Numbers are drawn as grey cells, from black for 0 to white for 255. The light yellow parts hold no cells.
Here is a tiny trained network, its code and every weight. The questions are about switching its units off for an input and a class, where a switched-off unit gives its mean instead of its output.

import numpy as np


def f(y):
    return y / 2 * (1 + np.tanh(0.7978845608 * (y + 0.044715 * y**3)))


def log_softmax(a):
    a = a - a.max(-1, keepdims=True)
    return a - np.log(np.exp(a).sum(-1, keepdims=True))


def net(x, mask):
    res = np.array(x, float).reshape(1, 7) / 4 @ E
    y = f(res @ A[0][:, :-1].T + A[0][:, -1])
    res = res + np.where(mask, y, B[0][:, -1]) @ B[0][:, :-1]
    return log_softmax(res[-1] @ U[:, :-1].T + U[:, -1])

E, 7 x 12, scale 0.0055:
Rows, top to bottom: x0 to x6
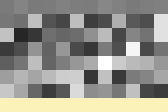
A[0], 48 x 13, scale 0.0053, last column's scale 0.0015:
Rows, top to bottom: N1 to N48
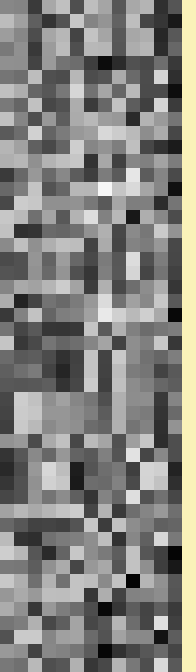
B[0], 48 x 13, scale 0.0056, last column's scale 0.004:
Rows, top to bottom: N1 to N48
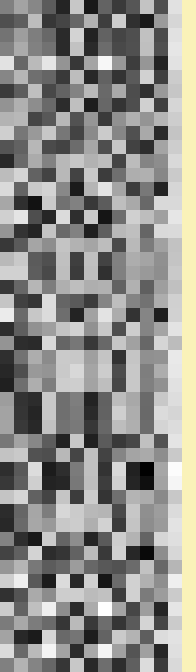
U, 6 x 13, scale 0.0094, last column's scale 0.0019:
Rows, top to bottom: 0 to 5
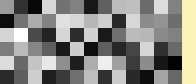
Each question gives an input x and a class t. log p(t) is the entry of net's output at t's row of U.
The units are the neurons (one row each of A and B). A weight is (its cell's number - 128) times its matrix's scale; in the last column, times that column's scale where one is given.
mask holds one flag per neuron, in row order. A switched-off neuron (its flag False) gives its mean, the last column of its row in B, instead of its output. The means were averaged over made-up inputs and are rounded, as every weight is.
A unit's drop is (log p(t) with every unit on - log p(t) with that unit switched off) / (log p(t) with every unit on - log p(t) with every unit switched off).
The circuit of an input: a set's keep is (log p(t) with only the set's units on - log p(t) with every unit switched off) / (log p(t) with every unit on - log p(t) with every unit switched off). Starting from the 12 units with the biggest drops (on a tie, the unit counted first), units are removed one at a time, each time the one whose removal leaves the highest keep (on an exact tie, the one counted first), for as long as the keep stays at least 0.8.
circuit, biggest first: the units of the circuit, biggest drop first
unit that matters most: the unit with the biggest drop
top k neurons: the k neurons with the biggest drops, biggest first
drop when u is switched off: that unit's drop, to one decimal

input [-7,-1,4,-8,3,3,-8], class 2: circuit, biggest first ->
(N42)
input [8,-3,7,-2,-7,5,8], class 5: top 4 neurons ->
(N40; N2; N7; N11)
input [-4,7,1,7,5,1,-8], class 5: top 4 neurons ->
(N34; N35; N42; N16)
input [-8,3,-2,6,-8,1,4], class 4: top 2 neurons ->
(N44; N5)
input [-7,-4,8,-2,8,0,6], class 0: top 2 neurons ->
(N39; N17)
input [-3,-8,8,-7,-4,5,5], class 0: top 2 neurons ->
(N39; N17)
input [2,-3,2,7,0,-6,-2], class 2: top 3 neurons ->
(N20; N33; N36)
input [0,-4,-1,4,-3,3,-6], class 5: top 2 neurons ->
(N34; N35)
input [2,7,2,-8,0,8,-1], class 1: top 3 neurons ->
(N37; N12; N43)
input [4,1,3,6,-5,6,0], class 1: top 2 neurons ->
(N12; N43)
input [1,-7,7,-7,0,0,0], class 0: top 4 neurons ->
(N39; N17; N25; N22)
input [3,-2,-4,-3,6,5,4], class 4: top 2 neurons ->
(N14; N23)
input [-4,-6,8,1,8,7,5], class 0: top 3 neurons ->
(N39; N17; N22)
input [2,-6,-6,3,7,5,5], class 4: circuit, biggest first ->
(N14)
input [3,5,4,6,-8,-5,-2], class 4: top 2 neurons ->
(N5; N44)
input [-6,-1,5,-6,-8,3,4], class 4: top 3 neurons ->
(N44; N47; N5)
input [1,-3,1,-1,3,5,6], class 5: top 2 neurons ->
(N40; N2)
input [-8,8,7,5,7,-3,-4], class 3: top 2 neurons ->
(N8; N48)
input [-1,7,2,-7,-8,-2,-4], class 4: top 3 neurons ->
(N47; N5; N44)
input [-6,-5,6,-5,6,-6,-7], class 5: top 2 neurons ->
(N35; N34)
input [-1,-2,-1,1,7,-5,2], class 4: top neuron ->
(N14)
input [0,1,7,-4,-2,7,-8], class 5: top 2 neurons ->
(N34; N35)
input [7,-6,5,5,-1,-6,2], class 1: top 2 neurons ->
(N24; N38)
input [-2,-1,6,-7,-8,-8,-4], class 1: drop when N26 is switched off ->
0.3
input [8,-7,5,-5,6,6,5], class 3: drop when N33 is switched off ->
0.0
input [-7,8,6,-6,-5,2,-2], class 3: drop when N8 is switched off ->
0.1
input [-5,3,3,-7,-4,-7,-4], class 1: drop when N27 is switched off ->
0.2
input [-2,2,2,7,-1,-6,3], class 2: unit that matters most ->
N20
